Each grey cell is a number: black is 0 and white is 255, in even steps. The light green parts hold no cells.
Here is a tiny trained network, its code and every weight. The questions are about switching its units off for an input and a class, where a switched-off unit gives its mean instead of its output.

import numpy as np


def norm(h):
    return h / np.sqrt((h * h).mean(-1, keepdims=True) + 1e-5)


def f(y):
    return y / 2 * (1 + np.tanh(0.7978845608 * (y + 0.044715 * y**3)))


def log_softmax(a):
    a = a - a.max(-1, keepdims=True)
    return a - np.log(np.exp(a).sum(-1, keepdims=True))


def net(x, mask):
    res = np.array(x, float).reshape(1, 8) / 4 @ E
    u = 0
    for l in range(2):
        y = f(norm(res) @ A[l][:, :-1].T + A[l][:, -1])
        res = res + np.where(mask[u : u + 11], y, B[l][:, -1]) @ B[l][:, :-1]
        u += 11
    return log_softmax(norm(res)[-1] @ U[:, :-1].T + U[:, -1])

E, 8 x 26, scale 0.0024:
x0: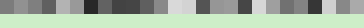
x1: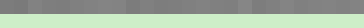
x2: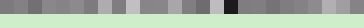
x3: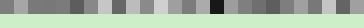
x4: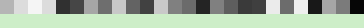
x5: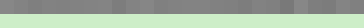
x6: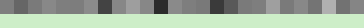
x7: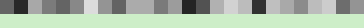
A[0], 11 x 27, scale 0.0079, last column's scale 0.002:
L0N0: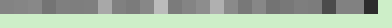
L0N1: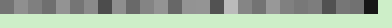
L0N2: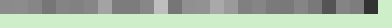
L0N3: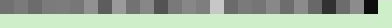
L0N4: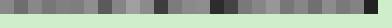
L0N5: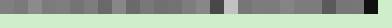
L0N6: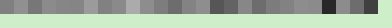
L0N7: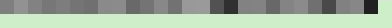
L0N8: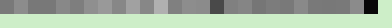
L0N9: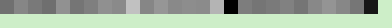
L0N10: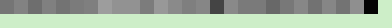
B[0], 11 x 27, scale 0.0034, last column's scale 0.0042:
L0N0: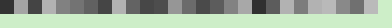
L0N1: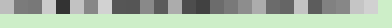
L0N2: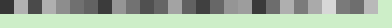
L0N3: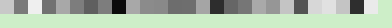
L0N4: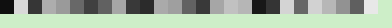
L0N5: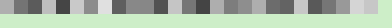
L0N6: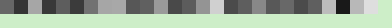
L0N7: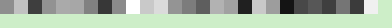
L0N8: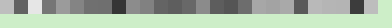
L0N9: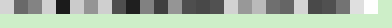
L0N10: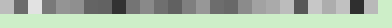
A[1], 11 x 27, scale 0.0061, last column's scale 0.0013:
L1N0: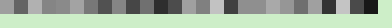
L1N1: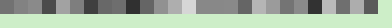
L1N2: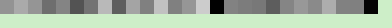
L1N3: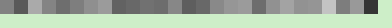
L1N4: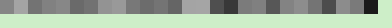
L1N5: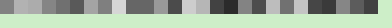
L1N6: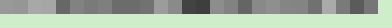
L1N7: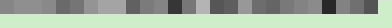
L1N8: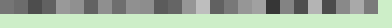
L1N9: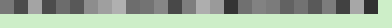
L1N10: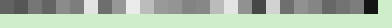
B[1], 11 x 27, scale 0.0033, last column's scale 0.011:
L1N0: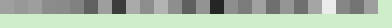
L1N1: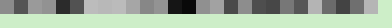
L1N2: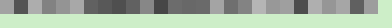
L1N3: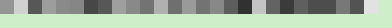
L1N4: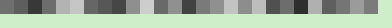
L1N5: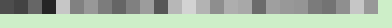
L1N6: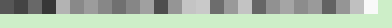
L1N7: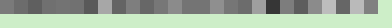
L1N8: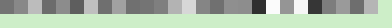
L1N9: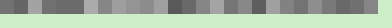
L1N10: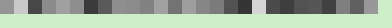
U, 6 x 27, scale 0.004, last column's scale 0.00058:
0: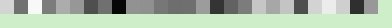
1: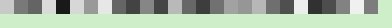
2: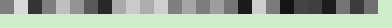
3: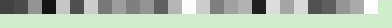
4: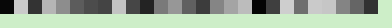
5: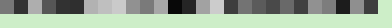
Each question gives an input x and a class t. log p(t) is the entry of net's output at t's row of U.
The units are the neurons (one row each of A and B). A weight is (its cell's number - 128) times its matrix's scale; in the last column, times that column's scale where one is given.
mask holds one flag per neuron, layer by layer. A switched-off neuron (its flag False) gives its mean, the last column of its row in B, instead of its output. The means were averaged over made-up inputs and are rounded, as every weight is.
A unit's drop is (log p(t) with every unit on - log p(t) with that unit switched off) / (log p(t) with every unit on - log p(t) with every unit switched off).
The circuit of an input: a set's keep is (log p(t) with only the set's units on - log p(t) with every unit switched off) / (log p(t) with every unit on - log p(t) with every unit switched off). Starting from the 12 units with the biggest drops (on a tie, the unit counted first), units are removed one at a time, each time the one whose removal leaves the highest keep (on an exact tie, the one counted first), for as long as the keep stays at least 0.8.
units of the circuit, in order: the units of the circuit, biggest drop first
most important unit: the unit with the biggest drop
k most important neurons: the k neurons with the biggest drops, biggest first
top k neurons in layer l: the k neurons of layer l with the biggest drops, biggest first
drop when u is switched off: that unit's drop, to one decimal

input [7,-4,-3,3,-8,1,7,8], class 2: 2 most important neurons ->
(L1N10 L1N6)
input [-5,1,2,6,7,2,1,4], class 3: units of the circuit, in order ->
(L1N6)
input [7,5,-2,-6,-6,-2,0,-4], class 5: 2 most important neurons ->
(L1N1 L0N10)
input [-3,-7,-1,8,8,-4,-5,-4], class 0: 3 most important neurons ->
(L0N8 L1N2 L0N10)
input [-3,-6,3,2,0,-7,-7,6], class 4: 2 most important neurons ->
(L0N0 L0N2)
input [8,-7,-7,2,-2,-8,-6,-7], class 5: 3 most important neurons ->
(L1N1 L0N9 L1N3)
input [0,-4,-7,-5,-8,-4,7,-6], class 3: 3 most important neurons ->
(L1N8 L0N9 L1N3)
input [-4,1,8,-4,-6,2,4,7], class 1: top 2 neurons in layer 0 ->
(L0N9 L0N7)
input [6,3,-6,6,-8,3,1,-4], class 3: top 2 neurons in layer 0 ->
(L0N3 L0N9)
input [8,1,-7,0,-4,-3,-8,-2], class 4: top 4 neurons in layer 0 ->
(L0N2 L0N0 L0N9 L0N6)
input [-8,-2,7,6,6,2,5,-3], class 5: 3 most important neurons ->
(L0N6 L0N3 L0N1)
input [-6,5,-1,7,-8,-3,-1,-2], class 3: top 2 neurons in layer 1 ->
(L1N8 L1N0)
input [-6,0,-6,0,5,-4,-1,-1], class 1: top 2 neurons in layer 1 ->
(L1N1 L1N6)
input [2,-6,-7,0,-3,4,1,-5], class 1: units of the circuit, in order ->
(L0N1)
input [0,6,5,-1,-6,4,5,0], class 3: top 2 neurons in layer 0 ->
(L0N1 L0N5)
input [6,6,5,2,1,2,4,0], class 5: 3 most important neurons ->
(L1N1 L0N1 L0N5)
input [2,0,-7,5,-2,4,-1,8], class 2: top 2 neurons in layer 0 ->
(L0N9 L0N3)
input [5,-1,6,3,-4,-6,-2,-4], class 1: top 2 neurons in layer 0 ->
(L0N9 L0N6)
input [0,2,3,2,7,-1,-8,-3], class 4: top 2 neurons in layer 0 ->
(L0N2 L0N0)
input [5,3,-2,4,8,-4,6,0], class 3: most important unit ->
L1N5
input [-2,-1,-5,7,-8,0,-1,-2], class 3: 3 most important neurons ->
(L1N8 L0N3 L0N9)
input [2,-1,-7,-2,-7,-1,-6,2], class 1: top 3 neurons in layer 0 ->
(L0N1 L0N5 L0N4)
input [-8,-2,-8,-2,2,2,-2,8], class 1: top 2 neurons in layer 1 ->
(L1N1 L1N7)
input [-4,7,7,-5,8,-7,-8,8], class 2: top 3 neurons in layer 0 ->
(L0N4 L0N1 L0N5)
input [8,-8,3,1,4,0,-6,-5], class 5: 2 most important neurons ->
(L1N1 L0N4)
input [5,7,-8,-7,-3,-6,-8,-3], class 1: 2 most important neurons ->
(L0N1 L0N5)
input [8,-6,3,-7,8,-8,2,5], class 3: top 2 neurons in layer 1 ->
(L1N6 L1N5)
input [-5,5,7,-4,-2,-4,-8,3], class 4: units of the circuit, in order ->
(L0N0)
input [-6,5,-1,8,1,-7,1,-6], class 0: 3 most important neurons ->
(L0N8 L0N10 L1N3)
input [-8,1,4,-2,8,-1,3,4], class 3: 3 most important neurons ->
(L1N5 L1N1 L1N6)
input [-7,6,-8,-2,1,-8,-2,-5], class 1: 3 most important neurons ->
(L0N1 L0N5 L1N1)
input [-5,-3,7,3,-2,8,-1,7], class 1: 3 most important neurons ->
(L0N9 L0N7 L1N1)
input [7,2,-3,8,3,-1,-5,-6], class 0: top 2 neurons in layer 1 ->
(L1N2 L1N3)
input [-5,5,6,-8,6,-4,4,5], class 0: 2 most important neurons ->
(L1N0 L0N3)
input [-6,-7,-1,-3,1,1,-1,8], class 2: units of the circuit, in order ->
(L1N10)
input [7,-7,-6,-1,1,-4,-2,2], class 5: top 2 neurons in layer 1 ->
(L1N1 L1N8)
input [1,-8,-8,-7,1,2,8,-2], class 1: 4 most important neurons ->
(L0N1 L0N5 L0N10 L0N8)
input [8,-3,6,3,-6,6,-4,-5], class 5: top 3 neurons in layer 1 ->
(L1N1 L1N6 L1N3)
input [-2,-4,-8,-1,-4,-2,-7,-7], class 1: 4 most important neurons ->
(L0N1 L0N5 L1N3 L0N4)
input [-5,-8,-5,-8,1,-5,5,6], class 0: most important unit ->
L0N3
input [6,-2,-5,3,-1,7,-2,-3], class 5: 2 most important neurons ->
(L1N1 L0N9)
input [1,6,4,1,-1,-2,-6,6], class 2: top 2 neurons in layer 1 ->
(L1N3 L1N10)
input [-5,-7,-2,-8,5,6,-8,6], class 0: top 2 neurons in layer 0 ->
(L0N3 L0N4)
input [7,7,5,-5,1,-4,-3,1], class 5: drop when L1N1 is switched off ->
1.2
